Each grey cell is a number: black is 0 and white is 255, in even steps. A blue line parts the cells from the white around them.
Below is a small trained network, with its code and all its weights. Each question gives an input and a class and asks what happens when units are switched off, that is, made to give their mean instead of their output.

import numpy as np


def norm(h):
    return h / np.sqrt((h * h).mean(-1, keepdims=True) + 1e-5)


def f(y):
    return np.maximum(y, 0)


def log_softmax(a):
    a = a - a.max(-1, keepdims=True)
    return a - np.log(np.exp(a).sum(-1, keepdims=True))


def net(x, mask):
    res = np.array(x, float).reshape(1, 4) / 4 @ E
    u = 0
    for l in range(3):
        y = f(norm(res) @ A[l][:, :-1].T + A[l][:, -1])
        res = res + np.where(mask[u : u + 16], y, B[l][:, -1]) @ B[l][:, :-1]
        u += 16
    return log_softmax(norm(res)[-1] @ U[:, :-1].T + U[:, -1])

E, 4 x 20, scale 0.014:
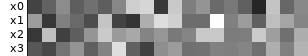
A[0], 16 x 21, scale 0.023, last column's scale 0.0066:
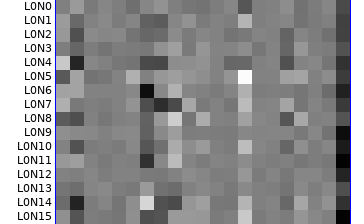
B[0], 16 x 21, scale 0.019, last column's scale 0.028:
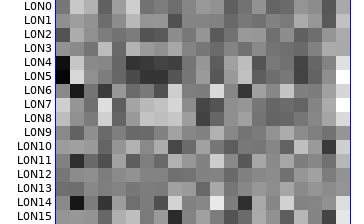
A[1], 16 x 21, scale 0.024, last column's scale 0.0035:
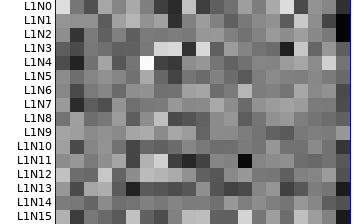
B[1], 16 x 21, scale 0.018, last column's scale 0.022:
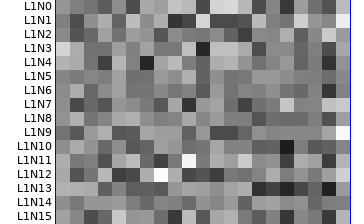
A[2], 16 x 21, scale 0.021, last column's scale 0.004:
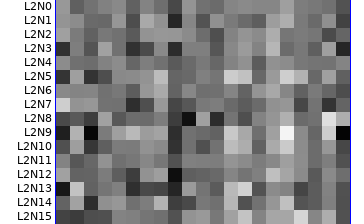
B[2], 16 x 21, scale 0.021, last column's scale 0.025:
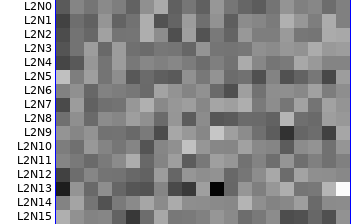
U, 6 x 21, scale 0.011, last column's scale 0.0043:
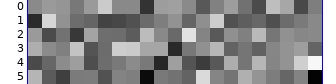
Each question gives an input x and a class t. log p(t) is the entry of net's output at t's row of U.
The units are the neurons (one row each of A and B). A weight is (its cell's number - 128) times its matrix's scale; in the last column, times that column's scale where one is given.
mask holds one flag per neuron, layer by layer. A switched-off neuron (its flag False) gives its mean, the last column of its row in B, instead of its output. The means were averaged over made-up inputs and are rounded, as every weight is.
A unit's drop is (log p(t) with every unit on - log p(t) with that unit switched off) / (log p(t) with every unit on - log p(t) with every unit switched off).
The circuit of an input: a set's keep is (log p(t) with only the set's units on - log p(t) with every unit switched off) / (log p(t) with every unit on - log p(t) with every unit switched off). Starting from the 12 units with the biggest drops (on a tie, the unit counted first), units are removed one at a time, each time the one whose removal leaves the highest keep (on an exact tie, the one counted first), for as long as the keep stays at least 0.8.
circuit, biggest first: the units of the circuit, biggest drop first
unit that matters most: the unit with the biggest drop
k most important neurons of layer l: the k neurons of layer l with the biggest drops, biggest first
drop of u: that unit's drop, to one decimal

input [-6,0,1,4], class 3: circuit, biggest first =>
(L0N7)
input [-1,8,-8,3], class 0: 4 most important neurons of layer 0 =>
(L0N15 L0N10 L0N5 L0N1)
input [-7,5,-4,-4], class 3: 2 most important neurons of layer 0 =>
(L0N7 L0N5)
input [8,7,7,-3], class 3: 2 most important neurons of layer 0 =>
(L0N8 L0N4)
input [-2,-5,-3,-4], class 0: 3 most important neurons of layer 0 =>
(L0N5 L0N7 L0N14)
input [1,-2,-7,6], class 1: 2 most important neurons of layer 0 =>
(L0N4 L0N6)
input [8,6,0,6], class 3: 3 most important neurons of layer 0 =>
(L0N8 L0N6 L0N3)
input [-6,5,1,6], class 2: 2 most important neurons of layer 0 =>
(L0N14 L0N8)
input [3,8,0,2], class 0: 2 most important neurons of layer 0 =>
(L0N15 L0N10)
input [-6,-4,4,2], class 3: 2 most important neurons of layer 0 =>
(L0N5 L0N4)
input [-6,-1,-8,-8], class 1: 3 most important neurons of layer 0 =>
(L0N4 L0N14 L0N2)
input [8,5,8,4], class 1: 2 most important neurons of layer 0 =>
(L0N5 L0N7)
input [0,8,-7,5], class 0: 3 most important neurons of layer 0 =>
(L0N15 L0N10 L0N5)
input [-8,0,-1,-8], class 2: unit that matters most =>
L0N6
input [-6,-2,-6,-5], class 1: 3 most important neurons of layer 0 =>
(L0N4 L0N8 L0N14)
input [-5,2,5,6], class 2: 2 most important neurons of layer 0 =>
(L0N14 L0N4)
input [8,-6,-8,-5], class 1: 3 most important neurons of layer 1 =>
(L1N13 L1N12 L1N1)
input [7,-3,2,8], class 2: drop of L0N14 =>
0.6
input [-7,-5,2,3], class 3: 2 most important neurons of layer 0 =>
(L0N5 L0N15)
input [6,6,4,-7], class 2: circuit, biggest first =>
(L0N6)
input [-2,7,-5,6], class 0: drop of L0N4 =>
0.1
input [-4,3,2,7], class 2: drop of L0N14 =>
1.1
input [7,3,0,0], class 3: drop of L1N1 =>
0.0
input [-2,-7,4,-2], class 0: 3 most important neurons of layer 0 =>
(L0N5 L0N7 L0N4)
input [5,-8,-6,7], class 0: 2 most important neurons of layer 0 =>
(L0N5 L0N7)
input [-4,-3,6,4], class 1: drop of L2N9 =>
0.1
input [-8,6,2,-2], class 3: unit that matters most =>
L0N7
